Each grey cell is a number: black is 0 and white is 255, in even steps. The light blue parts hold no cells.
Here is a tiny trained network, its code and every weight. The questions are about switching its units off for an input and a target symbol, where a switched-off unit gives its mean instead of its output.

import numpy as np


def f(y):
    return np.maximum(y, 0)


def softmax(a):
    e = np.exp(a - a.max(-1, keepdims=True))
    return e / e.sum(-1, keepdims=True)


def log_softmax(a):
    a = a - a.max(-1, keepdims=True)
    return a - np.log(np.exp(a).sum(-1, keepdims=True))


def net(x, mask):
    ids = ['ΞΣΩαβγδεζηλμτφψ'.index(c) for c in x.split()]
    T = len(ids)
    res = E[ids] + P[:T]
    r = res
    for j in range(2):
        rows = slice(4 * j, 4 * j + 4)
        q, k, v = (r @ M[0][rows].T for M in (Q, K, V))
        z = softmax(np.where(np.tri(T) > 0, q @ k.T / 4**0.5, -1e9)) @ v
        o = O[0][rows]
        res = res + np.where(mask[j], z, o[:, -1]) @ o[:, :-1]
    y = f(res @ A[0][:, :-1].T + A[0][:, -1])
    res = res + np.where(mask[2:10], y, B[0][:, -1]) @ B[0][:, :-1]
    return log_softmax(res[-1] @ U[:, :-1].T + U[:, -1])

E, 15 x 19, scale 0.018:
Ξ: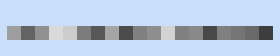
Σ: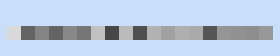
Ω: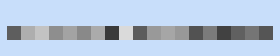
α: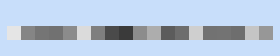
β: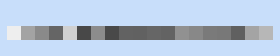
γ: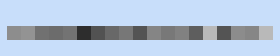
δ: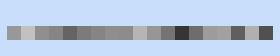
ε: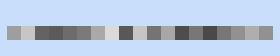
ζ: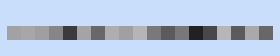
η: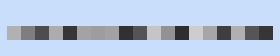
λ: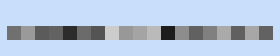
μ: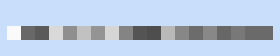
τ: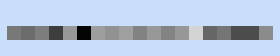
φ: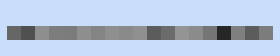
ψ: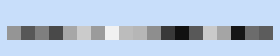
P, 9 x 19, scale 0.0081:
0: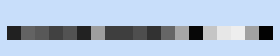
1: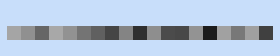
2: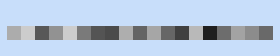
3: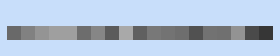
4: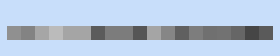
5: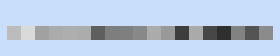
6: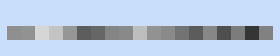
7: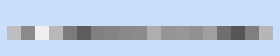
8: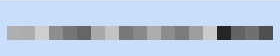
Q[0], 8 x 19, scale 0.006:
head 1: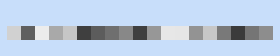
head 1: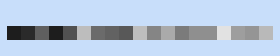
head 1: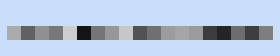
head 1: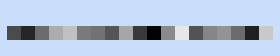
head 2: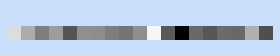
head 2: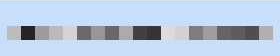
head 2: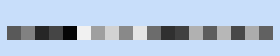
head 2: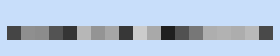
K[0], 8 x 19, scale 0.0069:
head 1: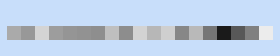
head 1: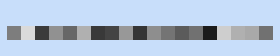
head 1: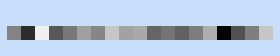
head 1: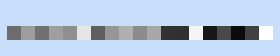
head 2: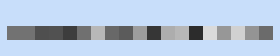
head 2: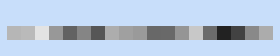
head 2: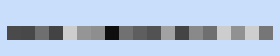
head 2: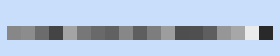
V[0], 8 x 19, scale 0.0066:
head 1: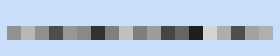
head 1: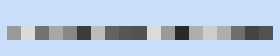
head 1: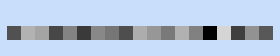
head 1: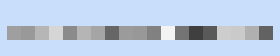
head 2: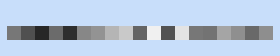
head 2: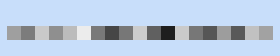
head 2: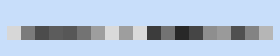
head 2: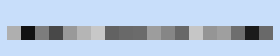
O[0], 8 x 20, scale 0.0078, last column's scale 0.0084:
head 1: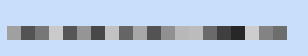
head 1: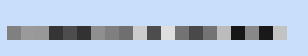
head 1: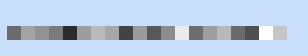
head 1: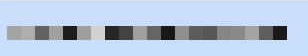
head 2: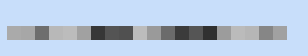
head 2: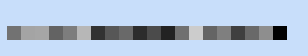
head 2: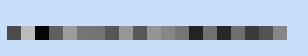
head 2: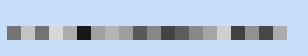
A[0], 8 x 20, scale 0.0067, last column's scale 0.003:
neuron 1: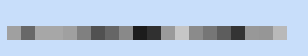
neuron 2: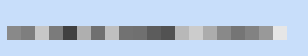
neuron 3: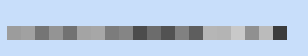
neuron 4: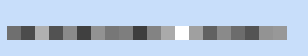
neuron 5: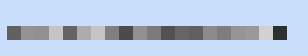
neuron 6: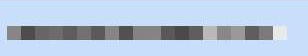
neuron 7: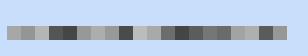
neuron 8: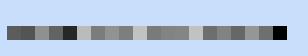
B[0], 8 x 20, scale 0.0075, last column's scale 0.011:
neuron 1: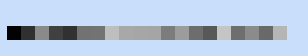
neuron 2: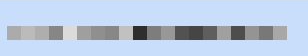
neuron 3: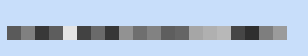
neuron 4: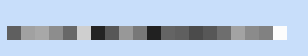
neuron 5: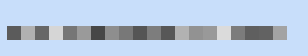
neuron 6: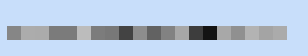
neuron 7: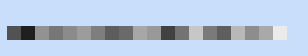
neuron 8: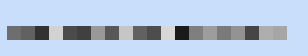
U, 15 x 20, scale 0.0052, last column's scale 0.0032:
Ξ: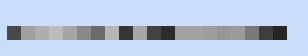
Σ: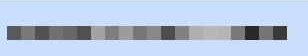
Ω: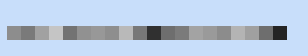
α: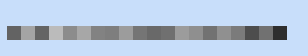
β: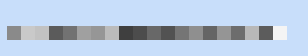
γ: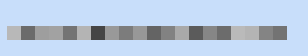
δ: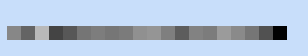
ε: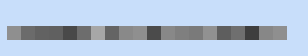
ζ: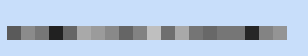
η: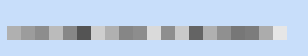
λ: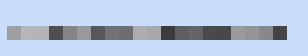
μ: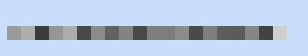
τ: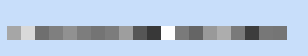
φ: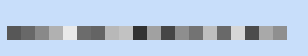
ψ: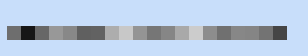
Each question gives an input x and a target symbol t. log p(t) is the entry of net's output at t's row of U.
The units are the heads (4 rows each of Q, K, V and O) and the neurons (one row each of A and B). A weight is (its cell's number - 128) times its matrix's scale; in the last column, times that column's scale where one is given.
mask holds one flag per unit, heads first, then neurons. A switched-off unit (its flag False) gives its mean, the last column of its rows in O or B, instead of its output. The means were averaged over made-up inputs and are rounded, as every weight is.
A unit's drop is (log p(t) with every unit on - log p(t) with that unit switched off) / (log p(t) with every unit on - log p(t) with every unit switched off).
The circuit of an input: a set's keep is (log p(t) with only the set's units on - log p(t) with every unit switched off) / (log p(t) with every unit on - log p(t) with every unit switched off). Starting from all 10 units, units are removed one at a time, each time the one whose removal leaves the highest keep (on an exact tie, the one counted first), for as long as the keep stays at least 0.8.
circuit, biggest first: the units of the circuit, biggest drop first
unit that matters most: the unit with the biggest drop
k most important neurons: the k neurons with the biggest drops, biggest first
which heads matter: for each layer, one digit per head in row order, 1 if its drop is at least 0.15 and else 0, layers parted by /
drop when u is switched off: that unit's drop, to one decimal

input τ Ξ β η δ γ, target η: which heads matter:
01
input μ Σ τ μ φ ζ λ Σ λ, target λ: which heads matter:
10
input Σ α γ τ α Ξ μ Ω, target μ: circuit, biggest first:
(head 1; head 2)
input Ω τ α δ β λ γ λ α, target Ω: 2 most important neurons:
(neuron 8; neuron 7)
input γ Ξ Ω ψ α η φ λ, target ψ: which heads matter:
11
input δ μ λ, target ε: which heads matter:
11
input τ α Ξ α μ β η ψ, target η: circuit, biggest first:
(head 2; neuron 4)
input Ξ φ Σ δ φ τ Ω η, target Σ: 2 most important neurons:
(neuron 3; neuron 7)
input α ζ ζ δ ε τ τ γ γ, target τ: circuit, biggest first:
(head 1; neuron 7)
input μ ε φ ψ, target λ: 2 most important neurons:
(neuron 6; neuron 7)
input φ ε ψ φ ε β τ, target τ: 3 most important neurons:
(neuron 7; neuron 4; neuron 1)
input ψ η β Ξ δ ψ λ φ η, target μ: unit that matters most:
head 2
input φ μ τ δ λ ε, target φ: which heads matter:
10
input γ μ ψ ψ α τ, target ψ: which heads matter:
10
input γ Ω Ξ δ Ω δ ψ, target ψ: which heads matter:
11
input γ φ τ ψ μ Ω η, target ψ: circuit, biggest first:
(head 1; head 2; neuron 7)
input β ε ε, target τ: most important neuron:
(neuron 8)
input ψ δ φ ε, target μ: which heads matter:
01
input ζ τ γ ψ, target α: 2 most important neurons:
(neuron 5; neuron 8)
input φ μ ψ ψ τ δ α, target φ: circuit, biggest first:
(head 1)
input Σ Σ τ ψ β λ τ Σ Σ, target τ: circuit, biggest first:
(head 1; neuron 7)
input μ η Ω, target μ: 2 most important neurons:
(neuron 1; neuron 4)
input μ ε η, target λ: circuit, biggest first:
(head 1; neuron 7)
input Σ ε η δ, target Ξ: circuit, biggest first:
(head 2; head 1; neuron 5)
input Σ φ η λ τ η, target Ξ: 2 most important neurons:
(neuron 5; neuron 7)
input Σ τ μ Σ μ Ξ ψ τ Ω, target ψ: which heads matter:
10
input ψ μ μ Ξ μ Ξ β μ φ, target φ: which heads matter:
10
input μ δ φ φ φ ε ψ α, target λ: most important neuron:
(neuron 7)
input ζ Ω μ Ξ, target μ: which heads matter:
11
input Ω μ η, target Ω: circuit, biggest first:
(head 2; neuron 8; head 1)
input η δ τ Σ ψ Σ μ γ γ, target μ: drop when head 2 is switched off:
0.3
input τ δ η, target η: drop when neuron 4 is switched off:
0.2
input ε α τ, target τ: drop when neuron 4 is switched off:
0.2
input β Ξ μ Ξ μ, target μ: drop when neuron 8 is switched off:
0.0
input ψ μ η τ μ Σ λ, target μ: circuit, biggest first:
(head 2)
